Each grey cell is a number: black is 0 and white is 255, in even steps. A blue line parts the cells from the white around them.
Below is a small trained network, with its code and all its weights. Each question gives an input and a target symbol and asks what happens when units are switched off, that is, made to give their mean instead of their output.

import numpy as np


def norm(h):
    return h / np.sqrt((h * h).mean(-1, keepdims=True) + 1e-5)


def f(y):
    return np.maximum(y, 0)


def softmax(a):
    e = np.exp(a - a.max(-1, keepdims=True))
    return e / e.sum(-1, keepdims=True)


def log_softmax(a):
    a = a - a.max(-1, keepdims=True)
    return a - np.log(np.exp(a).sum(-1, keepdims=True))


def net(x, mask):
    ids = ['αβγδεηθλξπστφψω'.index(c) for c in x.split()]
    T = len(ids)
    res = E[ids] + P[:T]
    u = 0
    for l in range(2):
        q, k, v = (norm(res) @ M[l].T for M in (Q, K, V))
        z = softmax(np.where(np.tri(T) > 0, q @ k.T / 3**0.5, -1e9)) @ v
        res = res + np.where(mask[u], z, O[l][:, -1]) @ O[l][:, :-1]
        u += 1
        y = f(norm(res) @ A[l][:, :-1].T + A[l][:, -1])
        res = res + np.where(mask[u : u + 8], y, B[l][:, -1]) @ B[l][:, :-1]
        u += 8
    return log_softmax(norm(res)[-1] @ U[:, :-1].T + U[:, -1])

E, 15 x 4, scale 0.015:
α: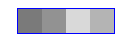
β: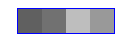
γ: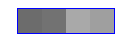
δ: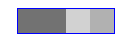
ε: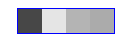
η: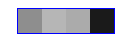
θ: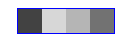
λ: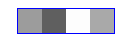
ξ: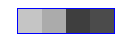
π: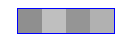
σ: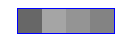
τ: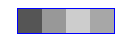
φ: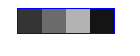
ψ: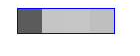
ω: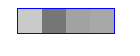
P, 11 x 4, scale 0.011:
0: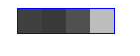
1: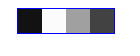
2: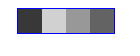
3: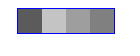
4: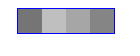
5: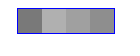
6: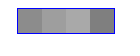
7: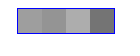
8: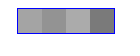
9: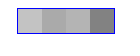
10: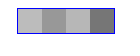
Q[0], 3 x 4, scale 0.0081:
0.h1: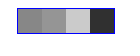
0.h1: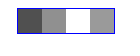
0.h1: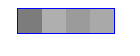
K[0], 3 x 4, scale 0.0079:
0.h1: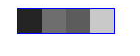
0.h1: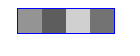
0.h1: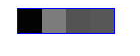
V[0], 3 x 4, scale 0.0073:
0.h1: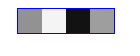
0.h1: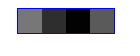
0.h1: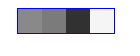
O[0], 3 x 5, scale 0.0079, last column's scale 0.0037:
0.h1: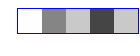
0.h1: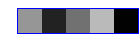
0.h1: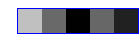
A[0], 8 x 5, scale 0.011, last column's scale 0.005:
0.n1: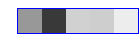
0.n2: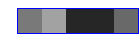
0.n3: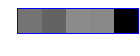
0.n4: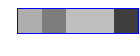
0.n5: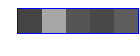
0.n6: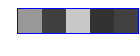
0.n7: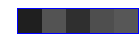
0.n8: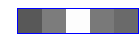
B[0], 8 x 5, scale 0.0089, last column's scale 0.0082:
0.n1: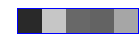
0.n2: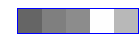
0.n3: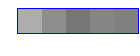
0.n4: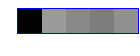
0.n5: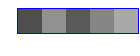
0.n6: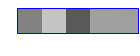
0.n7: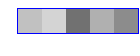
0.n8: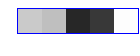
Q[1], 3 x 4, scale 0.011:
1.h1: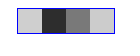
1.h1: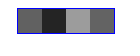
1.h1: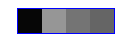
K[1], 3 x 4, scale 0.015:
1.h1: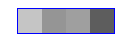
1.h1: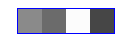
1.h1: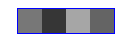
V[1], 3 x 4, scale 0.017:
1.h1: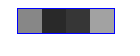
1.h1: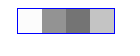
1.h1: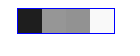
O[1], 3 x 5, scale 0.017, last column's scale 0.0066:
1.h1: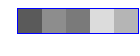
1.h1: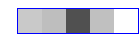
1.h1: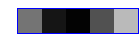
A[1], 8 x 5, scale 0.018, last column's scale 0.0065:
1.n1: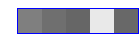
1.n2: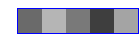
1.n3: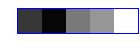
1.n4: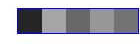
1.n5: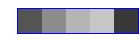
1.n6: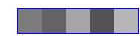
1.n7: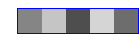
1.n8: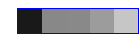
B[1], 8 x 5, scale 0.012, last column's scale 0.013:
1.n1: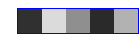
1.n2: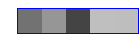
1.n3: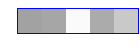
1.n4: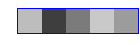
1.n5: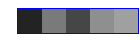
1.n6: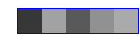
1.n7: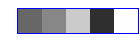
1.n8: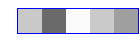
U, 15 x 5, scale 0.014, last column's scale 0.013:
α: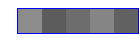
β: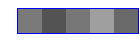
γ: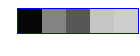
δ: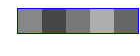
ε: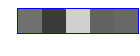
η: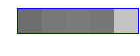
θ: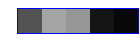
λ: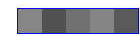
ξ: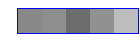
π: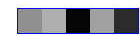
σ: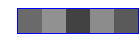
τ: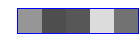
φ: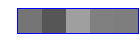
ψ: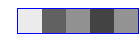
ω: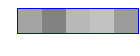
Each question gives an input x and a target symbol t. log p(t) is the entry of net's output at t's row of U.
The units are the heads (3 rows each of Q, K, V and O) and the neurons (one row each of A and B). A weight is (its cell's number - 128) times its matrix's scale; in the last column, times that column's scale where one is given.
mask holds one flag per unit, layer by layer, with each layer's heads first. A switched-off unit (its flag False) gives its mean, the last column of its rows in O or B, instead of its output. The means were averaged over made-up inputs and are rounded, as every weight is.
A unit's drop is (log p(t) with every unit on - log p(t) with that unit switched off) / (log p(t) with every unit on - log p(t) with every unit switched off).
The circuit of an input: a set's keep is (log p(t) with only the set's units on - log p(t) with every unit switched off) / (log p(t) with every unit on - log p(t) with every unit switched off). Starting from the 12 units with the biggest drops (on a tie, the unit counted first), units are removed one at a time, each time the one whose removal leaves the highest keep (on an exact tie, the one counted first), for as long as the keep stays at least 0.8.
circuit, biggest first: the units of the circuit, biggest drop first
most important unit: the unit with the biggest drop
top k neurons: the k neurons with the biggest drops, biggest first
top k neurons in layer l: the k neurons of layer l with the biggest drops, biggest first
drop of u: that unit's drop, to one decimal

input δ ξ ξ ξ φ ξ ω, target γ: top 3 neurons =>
[0.n1; 0.n4; 1.n7]
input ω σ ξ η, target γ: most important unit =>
0.h1
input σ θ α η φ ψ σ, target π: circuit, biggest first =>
[0.n7; 0.n8; 0.h1; 1.h1]
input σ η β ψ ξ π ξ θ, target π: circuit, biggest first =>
[0.n7; 0.n8; 0.h1; 1.h1]
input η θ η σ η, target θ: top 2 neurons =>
[0.n8; 0.n2]
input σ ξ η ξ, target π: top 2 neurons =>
[0.n8; 0.n7]
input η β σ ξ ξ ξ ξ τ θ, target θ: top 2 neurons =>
[0.n8; 0.n2]
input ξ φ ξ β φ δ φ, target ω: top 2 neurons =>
[0.n8; 1.n8]
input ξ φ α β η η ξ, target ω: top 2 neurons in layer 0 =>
[0.n2; 0.n5]
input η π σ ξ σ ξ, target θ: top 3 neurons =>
[0.n8; 1.n6; 0.n2]
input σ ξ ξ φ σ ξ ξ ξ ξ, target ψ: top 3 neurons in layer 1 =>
[1.n2; 1.n6; 1.n5]
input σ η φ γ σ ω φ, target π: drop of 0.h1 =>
0.5
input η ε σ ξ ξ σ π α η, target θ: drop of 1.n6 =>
0.2
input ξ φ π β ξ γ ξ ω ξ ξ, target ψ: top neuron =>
[0.n8]
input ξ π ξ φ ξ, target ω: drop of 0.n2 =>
-0.1
